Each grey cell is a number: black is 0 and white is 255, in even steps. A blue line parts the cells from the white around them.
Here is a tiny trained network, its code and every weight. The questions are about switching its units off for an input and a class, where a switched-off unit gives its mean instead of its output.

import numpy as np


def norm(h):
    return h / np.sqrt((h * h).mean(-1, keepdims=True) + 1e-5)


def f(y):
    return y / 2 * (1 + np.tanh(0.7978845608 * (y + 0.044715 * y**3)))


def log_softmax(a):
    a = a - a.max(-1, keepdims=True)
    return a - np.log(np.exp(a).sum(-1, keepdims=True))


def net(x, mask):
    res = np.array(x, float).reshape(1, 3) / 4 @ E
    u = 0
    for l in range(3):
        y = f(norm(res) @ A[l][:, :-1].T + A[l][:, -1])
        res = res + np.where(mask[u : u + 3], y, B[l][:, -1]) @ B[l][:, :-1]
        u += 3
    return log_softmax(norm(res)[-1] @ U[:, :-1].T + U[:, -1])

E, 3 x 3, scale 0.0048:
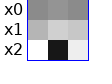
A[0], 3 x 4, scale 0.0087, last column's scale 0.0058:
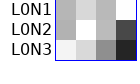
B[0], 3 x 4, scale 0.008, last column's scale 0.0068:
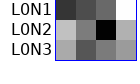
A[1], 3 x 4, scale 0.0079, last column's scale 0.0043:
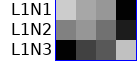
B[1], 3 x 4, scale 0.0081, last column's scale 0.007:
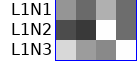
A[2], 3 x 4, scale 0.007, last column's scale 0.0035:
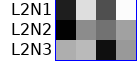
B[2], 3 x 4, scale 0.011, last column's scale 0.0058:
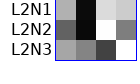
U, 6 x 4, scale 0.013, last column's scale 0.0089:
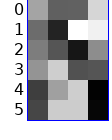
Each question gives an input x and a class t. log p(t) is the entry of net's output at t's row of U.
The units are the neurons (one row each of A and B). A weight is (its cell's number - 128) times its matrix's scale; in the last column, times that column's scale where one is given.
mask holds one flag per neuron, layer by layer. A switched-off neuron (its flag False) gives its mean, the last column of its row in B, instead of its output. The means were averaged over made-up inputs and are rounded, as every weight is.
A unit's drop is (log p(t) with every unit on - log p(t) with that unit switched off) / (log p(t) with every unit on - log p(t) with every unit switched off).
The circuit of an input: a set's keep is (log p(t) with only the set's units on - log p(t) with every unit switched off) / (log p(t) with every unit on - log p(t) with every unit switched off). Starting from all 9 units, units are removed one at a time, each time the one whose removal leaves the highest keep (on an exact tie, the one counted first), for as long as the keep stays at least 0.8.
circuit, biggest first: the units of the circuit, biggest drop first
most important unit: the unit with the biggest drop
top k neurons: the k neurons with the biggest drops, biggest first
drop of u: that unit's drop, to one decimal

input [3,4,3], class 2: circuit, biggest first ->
[L2N1 L0N1]
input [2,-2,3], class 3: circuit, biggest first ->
[L2N1 L0N1]
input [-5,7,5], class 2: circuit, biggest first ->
[L2N1 L0N1 L1N3]
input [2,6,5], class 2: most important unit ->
L2N1
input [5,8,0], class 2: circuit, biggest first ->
[L0N2 L0N1]
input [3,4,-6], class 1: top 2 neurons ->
[L2N1 L2N2]
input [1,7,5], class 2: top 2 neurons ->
[L0N2 L2N1]
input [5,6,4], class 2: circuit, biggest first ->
[L0N2 L2N1 L0N1]
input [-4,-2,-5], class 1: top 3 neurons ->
[L2N1 L0N2 L0N3]
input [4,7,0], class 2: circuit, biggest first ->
[L0N2 L0N1]
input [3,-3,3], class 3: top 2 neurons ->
[L2N1 L2N2]
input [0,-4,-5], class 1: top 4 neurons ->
[L2N1 L0N2 L0N3 L2N2]
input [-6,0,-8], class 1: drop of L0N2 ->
0.1
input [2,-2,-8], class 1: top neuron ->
[L2N1]
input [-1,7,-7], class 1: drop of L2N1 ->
1.0
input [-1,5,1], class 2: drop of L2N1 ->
0.1
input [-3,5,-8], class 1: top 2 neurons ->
[L2N1 L2N2]
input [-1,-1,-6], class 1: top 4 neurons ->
[L2N1 L0N2 L2N2 L0N3]
